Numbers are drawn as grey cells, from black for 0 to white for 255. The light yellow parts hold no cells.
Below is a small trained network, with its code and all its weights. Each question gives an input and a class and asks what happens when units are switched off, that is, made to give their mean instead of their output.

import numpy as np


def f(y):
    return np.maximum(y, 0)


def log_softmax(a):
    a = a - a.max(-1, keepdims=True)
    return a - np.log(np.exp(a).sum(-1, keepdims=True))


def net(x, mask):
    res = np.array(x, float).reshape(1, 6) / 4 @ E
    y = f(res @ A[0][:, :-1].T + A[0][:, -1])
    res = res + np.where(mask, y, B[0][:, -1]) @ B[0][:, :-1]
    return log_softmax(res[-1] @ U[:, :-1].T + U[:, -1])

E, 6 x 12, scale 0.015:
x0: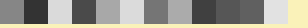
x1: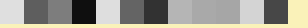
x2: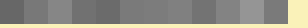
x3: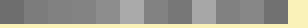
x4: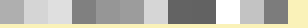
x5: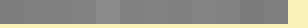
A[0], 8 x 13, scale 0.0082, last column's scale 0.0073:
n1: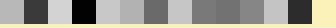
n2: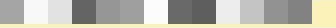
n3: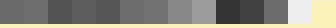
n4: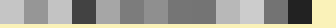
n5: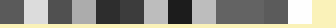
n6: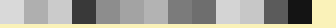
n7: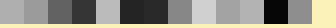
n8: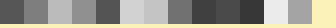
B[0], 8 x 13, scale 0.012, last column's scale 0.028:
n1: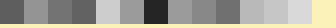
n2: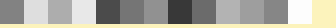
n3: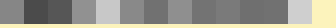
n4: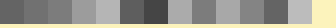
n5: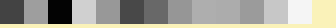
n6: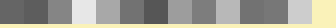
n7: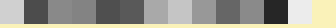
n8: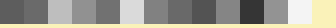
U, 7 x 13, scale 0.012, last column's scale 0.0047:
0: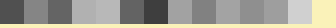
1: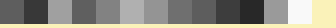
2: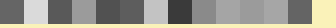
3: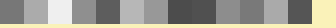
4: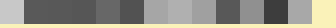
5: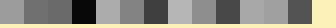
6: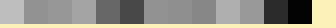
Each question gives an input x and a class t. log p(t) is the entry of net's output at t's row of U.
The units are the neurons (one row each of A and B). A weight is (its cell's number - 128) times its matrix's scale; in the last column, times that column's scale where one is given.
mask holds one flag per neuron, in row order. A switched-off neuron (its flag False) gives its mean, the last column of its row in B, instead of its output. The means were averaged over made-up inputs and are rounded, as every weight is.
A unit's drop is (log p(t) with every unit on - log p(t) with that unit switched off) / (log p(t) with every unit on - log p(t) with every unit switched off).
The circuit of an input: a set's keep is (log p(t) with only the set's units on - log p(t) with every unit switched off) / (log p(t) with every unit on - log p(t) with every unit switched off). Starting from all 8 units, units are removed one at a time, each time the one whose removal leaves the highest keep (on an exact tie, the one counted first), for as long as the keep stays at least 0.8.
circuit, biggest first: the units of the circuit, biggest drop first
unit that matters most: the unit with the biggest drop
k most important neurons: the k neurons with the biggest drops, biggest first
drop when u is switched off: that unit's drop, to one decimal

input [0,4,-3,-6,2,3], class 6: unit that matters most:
n5
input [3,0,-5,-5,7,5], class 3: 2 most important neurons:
[n2 n5]
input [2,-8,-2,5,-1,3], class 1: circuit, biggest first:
[n8 n2]
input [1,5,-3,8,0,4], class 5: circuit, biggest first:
[n2 n5]
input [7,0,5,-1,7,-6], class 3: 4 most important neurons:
[n2 n5 n8 n3]
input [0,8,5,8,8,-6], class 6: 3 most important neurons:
[n7 n2 n5]
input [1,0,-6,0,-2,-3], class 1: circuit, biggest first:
[n5 n2]
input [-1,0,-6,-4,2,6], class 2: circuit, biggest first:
[n1 n3]
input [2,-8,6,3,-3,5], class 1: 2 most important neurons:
[n8 n2]
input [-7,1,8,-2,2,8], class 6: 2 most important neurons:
[n7 n1]
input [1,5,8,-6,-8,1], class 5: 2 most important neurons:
[n1 n2]
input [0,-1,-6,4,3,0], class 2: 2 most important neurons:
[n8 n7]
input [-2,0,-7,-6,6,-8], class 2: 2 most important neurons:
[n2 n7]
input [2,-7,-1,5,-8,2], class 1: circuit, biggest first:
[n8]
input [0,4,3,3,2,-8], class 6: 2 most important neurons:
[n5 n7]
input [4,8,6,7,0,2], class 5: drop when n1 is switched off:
0.3
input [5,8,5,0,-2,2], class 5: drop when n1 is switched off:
0.1
